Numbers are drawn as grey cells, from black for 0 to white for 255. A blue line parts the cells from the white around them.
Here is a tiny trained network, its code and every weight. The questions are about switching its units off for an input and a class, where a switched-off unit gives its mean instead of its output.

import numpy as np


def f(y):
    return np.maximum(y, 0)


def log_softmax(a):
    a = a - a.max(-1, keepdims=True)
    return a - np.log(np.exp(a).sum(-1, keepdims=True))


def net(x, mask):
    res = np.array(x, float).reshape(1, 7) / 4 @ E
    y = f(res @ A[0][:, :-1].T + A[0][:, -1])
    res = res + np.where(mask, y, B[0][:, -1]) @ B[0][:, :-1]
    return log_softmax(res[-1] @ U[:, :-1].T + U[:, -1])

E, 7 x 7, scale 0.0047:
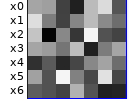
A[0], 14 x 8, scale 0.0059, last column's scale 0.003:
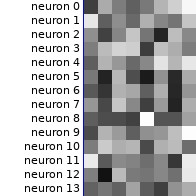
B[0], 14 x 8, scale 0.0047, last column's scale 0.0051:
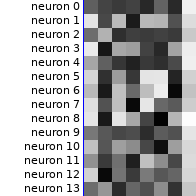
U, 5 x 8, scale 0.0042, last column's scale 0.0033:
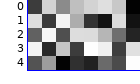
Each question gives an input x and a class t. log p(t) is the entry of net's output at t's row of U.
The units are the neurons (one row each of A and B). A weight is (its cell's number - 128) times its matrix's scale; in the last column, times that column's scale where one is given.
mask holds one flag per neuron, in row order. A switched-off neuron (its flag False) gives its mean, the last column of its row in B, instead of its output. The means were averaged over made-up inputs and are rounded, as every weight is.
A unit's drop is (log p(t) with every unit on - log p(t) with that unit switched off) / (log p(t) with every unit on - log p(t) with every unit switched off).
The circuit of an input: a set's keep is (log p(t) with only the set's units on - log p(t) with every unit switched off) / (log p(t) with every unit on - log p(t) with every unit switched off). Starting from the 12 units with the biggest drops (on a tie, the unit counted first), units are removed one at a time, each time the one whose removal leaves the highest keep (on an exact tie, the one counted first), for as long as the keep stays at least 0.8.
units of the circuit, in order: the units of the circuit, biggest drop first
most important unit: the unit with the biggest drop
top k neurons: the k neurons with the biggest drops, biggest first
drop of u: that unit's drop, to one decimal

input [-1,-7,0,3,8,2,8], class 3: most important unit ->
neuron 5
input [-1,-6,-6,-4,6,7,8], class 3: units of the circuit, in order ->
(neuron 5; neuron 6)
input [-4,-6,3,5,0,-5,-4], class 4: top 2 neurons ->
(neuron 8; neuron 2)
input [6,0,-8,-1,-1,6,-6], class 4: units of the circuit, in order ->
(neuron 4; neuron 0)
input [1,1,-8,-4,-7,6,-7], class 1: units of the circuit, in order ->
(neuron 3; neuron 10)
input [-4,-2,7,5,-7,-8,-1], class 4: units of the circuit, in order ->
(neuron 2; neuron 3)
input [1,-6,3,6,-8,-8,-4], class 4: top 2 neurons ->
(neuron 8; neuron 2)
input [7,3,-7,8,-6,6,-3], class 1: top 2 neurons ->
(neuron 3; neuron 10)
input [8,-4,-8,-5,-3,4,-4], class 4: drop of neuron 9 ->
0.1
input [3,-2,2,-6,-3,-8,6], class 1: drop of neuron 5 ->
0.1
